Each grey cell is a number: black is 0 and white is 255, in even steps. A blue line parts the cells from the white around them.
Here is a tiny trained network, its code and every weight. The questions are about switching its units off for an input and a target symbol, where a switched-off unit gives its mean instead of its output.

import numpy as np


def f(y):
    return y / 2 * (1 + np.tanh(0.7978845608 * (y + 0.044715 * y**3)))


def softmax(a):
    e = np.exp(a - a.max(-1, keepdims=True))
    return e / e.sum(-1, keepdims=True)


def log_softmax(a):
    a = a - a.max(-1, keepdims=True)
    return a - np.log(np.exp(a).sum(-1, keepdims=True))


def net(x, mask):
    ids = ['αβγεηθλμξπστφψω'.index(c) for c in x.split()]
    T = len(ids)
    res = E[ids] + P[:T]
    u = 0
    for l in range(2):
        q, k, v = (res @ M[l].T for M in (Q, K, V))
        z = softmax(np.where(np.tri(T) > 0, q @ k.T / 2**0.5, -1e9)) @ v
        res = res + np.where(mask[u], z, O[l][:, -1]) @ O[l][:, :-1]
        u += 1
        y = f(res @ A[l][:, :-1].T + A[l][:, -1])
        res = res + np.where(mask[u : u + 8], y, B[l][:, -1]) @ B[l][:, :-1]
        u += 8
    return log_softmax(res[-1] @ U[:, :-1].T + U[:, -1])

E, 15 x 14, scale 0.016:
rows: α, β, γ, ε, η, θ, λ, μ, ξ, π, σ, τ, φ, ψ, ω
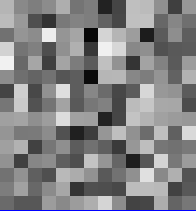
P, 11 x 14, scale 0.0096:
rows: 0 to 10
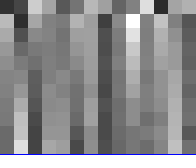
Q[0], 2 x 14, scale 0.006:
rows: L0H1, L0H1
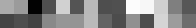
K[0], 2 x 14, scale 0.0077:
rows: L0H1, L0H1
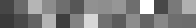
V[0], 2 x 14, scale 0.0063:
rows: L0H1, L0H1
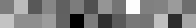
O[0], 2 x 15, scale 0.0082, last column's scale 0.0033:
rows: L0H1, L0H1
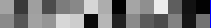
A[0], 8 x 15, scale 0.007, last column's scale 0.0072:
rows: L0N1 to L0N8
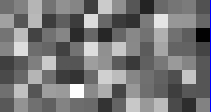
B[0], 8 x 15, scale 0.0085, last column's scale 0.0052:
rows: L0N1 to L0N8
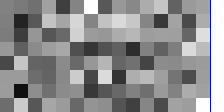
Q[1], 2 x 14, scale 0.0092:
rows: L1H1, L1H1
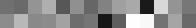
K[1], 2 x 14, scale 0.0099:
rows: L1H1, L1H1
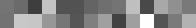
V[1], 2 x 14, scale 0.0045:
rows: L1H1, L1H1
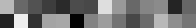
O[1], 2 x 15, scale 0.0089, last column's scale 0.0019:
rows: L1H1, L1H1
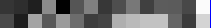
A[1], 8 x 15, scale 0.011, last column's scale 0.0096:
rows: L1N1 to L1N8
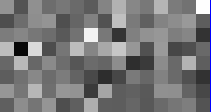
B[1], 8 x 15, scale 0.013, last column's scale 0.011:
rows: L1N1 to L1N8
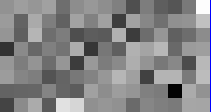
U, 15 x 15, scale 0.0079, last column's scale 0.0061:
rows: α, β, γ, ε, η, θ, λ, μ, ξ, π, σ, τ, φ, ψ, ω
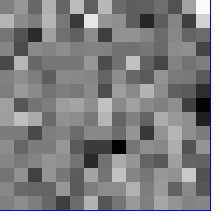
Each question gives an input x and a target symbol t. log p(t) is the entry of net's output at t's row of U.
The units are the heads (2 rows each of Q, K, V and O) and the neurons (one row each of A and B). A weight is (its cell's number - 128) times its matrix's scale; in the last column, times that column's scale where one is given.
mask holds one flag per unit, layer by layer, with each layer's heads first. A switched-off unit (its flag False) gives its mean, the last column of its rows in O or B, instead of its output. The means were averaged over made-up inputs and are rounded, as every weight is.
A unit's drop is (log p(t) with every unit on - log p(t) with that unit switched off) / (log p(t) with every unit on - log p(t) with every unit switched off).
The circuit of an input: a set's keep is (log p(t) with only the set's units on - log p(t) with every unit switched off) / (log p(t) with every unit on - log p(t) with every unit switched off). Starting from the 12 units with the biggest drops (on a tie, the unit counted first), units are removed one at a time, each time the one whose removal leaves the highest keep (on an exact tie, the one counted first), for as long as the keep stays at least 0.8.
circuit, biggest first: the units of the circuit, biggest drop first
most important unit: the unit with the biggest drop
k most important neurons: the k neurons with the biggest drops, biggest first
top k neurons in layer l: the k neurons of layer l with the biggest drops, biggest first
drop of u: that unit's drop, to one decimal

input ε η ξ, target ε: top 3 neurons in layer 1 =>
(L1N8; L1N2; L1N3)
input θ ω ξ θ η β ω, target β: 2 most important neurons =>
(L1N5; L1N4)
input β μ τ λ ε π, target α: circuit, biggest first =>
(L1N1; L0N6)
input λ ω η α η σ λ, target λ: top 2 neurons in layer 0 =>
(L0N3; L0N5)
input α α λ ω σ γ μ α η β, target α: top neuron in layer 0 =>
(L0N7)
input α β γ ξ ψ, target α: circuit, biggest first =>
(L1H1; L0H1; L1N7)
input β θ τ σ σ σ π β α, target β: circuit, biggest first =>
(L0H1; L1H1; L1N3)
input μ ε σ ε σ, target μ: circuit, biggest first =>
(L0N2; L0H1)
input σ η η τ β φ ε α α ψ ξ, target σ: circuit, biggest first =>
(L0H1; L1N1)
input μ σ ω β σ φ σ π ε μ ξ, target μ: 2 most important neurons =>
(L0N2; L0N3)
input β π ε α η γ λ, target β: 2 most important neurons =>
(L0N2; L1N3)
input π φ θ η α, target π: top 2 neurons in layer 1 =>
(L1N6; L1N1)
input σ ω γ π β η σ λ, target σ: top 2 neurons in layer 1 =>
(L1N1; L1N6)
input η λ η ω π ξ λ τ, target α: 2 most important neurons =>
(L0N2; L1N4)
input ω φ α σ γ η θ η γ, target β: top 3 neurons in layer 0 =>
(L0N3; L0N4; L0N2)
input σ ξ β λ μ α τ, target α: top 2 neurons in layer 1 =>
(L1N4; L1N5)
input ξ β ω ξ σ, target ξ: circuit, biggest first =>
(L1H1)
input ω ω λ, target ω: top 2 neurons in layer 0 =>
(L0N6; L0N5)
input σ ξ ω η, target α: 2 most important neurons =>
(L0N8; L1N4)
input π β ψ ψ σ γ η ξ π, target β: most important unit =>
L0H1
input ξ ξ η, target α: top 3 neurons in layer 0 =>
(L0N8; L0N4; L0N5)
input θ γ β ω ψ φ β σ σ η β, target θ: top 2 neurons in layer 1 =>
(L1N8; L1N3)
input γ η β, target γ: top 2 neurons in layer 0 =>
(L0N2; L0N8)
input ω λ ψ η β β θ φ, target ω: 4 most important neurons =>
(L0N6; L1N2; L1N6; L0N5)
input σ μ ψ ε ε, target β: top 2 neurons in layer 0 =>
(L0N4; L0N3)
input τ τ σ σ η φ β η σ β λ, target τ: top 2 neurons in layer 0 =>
(L0N5; L0N6)
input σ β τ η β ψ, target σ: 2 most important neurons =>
(L0N8; L1N1)
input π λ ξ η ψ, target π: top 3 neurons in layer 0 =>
(L0N7; L0N6; L0N8)
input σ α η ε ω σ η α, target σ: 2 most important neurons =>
(L0N8; L1N1)
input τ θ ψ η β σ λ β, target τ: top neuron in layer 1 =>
(L1N6)
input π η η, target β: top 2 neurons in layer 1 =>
(L1N5; L1N4)
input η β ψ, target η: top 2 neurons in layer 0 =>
(L0N6; L0N8)
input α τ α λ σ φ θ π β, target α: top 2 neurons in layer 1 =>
(L1N7; L1N5)
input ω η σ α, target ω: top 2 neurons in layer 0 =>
(L0N6; L0N5)
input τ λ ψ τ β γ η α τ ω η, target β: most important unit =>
L1N4
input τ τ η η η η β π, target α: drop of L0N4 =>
0.1
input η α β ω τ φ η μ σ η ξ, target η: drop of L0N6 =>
0.4
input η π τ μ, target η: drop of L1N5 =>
0.2
